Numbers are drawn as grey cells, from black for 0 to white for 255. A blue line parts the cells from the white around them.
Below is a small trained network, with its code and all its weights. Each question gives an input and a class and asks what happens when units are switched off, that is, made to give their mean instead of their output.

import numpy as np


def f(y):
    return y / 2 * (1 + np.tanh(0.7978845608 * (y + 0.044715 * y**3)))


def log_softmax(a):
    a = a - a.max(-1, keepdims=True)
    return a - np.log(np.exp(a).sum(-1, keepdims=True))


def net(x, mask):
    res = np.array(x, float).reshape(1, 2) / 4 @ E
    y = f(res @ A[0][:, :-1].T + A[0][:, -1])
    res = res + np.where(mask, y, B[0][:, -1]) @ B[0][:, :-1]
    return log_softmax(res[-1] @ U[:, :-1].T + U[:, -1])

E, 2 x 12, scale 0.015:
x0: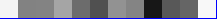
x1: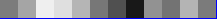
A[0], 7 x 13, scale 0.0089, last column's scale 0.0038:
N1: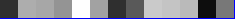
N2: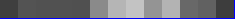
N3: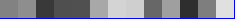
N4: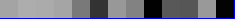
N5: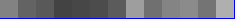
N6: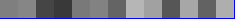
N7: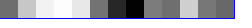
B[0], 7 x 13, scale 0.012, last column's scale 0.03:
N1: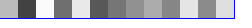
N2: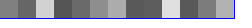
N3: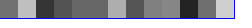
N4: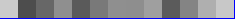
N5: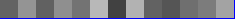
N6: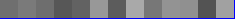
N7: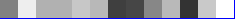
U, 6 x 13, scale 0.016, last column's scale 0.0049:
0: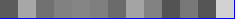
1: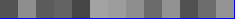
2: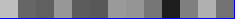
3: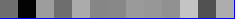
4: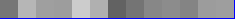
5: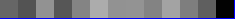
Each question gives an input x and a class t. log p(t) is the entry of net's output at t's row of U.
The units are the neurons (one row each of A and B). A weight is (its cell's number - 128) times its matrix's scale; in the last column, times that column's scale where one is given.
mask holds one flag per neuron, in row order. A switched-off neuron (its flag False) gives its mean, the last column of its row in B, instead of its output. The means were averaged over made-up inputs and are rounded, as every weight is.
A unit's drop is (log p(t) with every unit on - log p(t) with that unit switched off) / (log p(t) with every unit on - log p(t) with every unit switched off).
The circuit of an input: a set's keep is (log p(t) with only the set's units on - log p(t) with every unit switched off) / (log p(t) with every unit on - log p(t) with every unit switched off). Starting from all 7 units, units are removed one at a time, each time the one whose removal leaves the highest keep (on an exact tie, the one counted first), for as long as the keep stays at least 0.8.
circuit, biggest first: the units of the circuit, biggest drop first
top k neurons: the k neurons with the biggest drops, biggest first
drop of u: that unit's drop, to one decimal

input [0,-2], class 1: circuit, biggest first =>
N1
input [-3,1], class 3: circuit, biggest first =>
N7; N1
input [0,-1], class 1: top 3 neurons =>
N1; N7; N4
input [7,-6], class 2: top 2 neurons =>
N4; N7
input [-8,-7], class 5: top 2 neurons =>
N1; N2
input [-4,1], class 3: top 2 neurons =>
N7; N1
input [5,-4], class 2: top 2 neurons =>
N7; N4
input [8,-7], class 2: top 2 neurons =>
N4; N7
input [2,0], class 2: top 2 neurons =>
N7; N1
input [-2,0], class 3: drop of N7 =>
0.9
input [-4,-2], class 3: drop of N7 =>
0.8
